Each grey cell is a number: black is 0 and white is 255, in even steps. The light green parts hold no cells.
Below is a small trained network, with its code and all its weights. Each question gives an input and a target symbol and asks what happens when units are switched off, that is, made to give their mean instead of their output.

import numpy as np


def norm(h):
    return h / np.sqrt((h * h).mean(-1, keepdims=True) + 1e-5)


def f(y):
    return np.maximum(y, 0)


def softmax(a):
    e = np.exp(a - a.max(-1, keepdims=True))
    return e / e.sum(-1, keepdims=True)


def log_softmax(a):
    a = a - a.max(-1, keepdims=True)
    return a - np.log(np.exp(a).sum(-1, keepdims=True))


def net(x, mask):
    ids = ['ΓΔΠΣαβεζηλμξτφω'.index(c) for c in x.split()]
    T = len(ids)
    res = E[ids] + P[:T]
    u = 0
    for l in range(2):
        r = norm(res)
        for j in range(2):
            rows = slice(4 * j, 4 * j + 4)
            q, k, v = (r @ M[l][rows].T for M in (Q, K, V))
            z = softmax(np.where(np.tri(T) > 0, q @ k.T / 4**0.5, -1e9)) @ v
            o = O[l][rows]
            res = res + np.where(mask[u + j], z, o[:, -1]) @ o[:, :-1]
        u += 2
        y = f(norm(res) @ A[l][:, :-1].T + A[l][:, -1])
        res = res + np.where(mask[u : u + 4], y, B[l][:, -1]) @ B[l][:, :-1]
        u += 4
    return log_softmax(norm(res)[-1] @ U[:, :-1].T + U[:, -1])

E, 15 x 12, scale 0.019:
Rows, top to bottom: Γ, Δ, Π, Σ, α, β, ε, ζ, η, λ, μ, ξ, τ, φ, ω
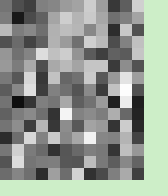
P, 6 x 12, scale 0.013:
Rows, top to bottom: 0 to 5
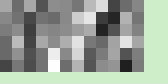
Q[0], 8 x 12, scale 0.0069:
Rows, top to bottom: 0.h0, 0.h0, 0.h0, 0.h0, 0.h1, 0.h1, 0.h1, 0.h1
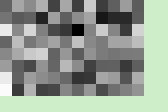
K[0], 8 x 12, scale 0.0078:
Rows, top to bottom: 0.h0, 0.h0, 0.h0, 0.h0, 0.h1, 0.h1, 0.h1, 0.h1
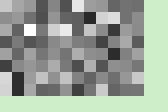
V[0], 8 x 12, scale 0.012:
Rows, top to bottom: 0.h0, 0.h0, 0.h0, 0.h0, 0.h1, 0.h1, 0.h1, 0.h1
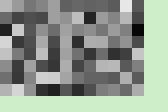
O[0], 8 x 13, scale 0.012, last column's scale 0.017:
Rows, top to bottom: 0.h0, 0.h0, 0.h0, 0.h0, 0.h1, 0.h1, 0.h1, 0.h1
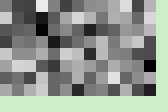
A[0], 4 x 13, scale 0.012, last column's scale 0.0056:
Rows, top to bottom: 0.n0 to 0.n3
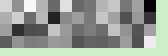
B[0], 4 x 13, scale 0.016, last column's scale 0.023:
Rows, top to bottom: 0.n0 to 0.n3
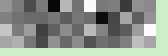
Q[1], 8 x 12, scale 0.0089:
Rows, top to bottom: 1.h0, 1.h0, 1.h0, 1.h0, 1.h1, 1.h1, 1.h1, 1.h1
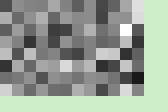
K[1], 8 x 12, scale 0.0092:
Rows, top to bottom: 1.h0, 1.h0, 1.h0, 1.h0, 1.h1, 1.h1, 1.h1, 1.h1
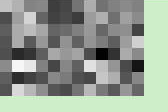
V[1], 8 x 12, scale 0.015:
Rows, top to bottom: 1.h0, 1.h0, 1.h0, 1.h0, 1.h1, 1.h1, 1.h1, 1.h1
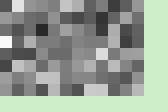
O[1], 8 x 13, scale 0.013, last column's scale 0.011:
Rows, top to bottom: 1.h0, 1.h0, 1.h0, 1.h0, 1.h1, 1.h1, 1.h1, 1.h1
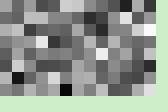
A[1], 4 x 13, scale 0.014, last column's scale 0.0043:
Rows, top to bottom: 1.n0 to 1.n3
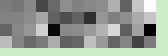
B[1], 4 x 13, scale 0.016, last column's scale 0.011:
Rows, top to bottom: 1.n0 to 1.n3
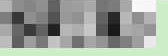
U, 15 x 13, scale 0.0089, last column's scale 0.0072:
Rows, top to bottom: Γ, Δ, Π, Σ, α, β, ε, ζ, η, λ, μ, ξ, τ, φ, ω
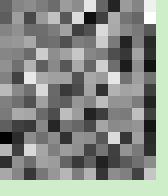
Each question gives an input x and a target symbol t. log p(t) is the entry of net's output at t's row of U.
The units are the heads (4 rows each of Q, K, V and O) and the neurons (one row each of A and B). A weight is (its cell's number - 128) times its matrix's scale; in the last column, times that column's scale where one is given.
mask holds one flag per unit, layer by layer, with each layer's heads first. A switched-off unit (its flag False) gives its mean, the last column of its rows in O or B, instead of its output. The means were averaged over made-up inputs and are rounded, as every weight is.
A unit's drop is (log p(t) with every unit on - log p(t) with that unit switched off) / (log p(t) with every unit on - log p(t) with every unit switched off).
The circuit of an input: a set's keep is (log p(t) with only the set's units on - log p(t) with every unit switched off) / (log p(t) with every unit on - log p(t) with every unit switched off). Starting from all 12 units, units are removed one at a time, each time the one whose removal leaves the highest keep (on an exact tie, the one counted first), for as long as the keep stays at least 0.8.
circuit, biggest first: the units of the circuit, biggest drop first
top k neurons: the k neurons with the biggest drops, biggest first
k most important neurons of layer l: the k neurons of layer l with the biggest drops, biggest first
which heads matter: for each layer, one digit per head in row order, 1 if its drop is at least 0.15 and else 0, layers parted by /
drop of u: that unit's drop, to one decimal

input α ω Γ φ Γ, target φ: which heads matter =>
11 / 10
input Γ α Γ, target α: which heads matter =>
11 / 10
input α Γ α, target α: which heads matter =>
11 / 10
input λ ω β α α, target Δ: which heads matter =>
01 / 10
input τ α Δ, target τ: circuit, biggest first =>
[0.h1 1.h0]
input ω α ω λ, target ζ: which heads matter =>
00 / 11
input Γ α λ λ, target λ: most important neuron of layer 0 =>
[0.n1]
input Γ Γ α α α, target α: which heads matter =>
10 / 10
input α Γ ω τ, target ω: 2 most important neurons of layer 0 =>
[0.n1 0.n3]
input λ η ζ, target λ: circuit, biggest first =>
[0.h1 1.h1]
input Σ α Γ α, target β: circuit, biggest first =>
[0.h0 1.h0 1.h1]
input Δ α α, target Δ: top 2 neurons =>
[0.n1 0.n2]
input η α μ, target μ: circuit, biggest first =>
[0.h0 0.h1]
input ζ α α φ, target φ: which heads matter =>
11 / 00
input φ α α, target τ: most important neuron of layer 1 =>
[1.n1]
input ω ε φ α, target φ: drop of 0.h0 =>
0.4
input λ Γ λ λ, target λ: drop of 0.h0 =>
0.2
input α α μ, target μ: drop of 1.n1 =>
0.0
